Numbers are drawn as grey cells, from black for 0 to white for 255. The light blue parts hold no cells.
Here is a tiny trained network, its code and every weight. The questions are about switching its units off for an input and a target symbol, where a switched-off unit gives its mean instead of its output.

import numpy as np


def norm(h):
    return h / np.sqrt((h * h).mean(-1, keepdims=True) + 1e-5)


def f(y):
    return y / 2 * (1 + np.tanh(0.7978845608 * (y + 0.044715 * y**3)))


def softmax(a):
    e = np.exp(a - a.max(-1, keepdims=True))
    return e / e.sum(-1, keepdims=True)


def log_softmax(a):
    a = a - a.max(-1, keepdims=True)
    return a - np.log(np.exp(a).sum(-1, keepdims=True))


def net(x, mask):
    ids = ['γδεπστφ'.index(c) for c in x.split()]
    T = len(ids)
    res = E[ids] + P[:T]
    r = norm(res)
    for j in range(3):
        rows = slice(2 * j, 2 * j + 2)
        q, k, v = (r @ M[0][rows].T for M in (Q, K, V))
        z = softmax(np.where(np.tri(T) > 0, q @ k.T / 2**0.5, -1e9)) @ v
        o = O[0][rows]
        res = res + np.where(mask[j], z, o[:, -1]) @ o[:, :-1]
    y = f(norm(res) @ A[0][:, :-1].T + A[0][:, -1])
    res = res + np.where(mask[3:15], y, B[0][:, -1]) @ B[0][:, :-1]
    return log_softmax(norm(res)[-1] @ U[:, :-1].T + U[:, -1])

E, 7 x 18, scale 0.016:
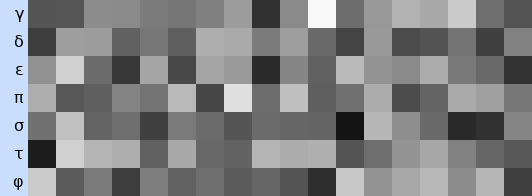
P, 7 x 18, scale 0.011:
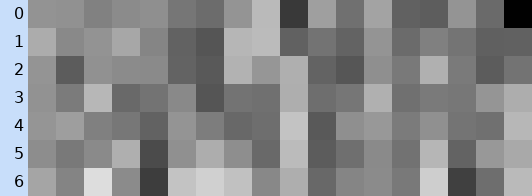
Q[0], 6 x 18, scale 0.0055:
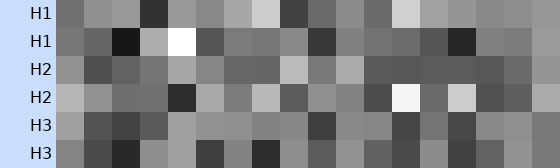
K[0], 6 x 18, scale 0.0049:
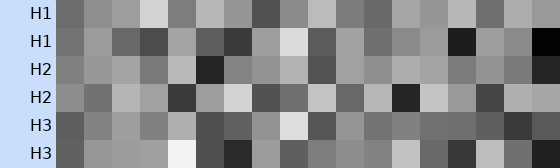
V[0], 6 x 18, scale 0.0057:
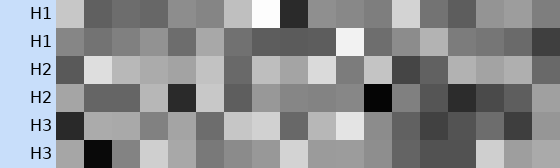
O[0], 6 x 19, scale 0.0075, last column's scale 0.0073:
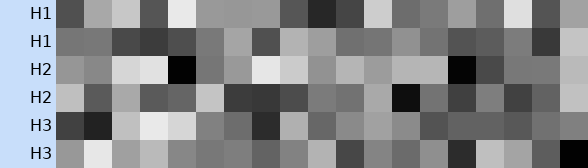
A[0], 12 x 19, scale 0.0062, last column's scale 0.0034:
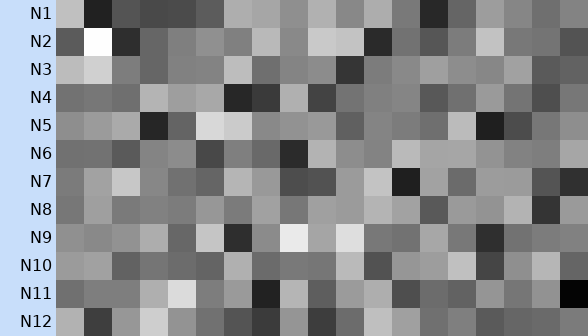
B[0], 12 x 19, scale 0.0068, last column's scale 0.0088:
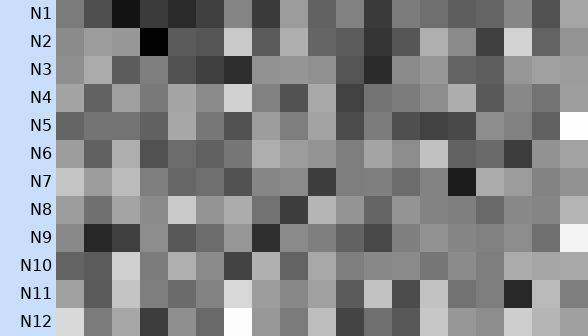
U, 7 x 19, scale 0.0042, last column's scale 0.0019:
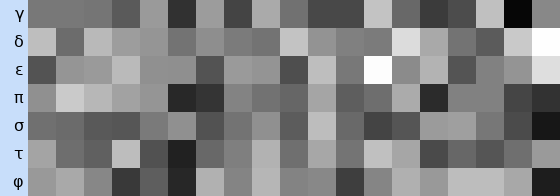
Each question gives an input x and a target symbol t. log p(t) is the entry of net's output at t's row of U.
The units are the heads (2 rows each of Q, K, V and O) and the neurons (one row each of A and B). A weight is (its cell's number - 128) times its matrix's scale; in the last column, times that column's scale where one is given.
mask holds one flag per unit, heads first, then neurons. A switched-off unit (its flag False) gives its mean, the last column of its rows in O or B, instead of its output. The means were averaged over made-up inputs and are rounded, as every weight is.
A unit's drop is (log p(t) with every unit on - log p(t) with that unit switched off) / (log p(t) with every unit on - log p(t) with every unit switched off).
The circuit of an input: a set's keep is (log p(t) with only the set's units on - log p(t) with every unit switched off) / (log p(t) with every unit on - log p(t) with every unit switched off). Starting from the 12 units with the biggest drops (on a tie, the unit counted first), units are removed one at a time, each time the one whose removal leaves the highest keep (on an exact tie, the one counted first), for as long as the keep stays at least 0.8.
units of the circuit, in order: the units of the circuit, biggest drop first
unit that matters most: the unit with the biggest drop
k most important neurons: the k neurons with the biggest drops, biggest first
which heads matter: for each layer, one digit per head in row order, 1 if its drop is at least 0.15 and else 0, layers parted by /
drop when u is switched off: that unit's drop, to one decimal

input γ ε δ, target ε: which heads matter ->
111
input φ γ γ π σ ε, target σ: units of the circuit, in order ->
(H2; H3)
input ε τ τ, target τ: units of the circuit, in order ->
(H2; H1)
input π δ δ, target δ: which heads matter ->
111
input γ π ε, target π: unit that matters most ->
H1
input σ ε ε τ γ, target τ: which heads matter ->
110
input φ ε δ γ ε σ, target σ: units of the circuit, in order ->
(H2; N5; H3)
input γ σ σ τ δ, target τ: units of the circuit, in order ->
(H1; H2)
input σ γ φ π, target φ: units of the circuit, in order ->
(H3; H2)
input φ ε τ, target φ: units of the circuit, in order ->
(H3; N2)
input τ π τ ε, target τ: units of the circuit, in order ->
(H1; H2)
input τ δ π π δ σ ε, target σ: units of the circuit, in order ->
(H2; H3; N5)
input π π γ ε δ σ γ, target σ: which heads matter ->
010
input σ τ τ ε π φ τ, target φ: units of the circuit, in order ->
(H3)
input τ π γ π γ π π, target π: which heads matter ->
101
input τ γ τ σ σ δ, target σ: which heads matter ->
010
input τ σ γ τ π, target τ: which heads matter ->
010
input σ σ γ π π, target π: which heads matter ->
111
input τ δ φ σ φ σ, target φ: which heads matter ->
011
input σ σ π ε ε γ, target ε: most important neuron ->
(N9)
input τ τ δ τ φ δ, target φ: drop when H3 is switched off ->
0.7
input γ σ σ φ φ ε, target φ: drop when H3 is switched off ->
0.8
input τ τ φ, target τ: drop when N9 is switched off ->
0.0
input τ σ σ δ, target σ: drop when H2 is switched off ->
0.4
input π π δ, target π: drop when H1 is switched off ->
0.3
